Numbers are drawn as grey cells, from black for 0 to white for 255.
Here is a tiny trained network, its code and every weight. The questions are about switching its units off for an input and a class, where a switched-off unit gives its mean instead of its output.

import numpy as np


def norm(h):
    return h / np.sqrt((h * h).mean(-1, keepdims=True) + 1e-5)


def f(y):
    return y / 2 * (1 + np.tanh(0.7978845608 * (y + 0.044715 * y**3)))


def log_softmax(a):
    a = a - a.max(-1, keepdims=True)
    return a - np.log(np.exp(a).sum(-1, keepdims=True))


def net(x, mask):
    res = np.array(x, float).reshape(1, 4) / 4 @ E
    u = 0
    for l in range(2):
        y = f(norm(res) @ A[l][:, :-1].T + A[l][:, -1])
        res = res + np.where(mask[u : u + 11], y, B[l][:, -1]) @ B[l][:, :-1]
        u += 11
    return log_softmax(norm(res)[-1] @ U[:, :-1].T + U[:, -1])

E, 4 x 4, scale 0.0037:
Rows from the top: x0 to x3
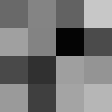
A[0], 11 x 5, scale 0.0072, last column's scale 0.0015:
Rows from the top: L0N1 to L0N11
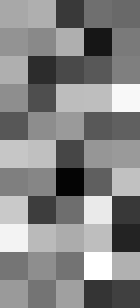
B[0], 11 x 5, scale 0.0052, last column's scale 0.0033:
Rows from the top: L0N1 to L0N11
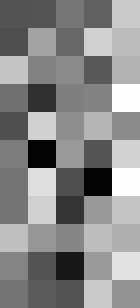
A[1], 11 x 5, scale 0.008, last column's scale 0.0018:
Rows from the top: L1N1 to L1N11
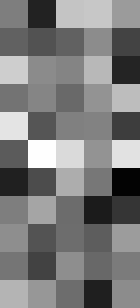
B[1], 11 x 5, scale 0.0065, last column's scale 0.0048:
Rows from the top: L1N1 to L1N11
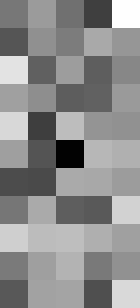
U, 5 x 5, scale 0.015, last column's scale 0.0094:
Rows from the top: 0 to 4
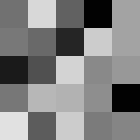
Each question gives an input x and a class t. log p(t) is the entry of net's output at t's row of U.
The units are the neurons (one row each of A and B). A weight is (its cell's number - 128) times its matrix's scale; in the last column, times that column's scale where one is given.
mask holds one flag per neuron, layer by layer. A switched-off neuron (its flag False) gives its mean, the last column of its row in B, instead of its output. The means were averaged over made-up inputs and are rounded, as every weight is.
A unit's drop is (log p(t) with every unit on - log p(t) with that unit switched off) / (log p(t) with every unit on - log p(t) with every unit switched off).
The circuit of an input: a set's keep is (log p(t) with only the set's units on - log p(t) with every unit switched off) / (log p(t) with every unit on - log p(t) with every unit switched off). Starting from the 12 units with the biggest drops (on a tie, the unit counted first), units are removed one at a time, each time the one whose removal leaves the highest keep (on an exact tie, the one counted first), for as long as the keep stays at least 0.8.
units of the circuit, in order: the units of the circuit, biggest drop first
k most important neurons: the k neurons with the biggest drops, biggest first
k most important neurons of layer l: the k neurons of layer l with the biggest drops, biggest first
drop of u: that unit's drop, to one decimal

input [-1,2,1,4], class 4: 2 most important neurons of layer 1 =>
[L1N5, L1N1]
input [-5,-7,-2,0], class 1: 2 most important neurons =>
[L1N6, L0N6]
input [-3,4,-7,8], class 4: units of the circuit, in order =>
[L1N5]
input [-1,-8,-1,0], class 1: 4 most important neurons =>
[L1N6, L0N6, L1N11, L0N1]
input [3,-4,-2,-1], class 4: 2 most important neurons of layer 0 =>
[L0N9, L0N2]
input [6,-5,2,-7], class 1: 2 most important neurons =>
[L0N6, L0N1]
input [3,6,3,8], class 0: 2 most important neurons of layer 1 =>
[L1N6, L1N7]
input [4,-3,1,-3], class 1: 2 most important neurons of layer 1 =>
[L1N11, L1N4]
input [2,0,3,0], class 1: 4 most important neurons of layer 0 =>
[L0N10, L0N6, L0N8, L0N1]
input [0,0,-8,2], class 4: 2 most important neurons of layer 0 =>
[L0N9, L0N6]
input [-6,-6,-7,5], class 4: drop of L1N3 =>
0.2
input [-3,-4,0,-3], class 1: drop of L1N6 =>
0.2
